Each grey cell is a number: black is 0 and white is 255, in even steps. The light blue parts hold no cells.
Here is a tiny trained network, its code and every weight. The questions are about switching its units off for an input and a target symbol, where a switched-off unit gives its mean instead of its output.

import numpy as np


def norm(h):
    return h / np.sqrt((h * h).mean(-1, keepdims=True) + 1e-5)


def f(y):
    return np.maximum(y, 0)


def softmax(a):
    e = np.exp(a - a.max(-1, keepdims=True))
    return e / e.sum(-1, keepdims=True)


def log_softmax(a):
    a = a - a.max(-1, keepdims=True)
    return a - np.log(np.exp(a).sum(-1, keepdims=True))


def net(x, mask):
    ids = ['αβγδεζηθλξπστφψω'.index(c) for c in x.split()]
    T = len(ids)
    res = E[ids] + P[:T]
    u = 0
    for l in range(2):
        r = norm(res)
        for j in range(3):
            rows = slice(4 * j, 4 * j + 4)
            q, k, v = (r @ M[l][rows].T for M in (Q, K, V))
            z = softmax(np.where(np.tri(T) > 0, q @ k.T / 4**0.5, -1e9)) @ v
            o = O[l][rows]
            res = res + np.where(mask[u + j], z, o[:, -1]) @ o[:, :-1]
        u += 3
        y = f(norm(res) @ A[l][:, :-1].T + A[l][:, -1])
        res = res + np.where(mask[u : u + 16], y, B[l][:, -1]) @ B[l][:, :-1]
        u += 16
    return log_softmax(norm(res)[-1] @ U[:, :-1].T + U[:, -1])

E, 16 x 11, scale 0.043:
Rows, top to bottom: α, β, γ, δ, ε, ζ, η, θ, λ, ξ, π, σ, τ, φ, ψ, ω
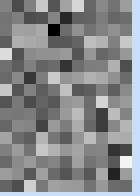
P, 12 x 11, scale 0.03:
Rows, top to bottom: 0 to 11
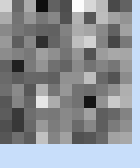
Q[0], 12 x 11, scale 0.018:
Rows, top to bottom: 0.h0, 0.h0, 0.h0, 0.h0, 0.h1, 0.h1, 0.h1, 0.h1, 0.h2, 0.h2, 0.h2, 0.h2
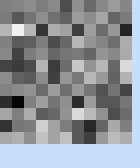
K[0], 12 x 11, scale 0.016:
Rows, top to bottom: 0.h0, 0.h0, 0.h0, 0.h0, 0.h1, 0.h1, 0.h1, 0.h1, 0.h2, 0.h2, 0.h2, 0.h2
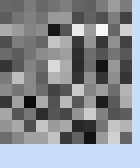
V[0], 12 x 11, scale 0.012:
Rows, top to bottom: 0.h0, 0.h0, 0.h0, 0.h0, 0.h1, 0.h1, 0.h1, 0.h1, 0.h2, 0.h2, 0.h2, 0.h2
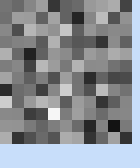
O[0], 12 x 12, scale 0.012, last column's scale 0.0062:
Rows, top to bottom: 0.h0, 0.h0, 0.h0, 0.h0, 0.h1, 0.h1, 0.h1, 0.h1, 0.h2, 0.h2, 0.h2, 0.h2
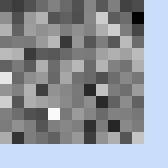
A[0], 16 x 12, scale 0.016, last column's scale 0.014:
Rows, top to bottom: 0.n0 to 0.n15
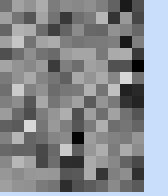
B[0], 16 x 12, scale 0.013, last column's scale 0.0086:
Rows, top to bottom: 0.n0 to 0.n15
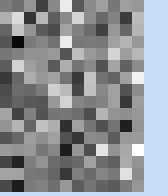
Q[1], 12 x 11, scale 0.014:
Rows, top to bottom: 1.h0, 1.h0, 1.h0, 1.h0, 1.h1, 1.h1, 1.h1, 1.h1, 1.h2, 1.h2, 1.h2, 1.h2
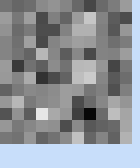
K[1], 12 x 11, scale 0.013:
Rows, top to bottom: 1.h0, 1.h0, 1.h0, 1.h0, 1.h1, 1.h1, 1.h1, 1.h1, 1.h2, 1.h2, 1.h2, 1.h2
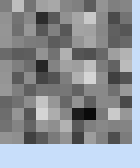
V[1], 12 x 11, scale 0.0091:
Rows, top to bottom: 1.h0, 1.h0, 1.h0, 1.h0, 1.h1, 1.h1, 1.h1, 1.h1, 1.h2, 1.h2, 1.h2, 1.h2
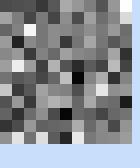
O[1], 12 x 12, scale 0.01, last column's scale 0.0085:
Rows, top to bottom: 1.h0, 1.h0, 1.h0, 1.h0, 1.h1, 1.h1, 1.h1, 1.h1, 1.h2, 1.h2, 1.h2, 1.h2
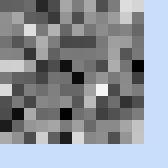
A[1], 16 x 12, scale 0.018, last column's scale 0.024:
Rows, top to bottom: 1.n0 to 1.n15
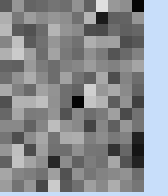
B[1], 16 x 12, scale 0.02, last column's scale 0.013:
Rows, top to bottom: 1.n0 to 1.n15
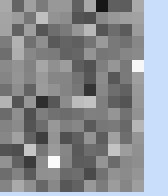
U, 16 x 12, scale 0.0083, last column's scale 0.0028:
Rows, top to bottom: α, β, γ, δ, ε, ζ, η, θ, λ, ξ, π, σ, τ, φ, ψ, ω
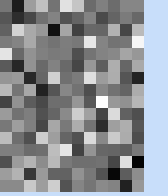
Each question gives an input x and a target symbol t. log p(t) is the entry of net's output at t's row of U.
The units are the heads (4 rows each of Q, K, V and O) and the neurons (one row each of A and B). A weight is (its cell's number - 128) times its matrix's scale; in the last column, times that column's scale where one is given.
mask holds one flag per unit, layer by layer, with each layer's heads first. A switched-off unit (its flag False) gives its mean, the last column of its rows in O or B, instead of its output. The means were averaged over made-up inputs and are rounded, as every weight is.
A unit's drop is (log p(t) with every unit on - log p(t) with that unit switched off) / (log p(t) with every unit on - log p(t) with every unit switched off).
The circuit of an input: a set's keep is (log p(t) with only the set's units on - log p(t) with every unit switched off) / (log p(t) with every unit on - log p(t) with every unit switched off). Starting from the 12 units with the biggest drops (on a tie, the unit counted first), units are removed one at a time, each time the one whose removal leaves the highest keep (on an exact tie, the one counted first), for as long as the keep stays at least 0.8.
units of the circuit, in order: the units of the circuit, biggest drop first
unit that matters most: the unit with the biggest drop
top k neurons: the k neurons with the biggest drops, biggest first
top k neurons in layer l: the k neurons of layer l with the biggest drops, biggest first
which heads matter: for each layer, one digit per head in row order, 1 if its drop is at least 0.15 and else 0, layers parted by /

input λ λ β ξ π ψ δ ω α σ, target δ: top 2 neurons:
(1.n8, 0.n6)
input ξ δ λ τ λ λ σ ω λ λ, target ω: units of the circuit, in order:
(0.h1, 0.n10)
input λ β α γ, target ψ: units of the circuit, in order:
(0.h0)
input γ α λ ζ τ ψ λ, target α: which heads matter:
010 / 000
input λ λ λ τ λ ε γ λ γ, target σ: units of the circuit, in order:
(0.h1, 0.h0)
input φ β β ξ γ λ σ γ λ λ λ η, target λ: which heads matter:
011 / 000
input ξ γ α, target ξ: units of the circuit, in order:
(0.h2, 1.n11)
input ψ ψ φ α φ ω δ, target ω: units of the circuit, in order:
(0.h1, 0.n10)
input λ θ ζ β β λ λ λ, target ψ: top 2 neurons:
(0.n1, 1.n0)
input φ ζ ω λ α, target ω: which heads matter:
010 / 100
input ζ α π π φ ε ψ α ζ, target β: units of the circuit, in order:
(0.h0, 1.h2)
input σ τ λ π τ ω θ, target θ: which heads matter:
000 / 000
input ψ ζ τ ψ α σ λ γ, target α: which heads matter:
010 / 000
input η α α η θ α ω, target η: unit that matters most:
0.h2
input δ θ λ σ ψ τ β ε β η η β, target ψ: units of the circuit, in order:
(0.n1, 0.h0)
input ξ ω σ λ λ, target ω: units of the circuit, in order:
(0.h1, 0.n10, 1.h0)
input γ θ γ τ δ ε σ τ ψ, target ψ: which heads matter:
001 / 001
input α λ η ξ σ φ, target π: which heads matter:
101 / 000
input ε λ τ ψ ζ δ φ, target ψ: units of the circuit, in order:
(0.h2, 0.h0, 0.n1)
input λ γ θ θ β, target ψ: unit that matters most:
0.n1
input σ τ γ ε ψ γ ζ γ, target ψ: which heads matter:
001 / 000
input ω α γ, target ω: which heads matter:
000 / 100
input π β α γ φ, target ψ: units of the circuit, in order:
(0.h0, 0.n1)
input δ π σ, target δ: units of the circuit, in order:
(1.n8, 0.h2)
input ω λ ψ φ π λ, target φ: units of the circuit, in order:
(0.h0, 0.n6)
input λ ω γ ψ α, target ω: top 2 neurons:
(0.n10, 1.n11)
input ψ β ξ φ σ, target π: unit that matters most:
0.h0
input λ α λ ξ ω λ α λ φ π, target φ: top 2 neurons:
(0.n6, 0.n1)
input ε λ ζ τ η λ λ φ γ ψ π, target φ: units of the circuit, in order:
(0.h2, 0.h0)
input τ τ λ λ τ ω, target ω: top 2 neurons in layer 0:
(0.n10, 0.n12)
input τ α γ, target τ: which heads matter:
000 / 001
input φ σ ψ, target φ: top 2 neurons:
(1.n12, 0.n1)
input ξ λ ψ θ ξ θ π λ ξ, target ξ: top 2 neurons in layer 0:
(0.n12, 0.n6)
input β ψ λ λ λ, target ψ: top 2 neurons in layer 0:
(0.n1, 0.n12)
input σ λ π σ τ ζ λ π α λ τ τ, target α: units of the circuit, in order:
(0.n3)
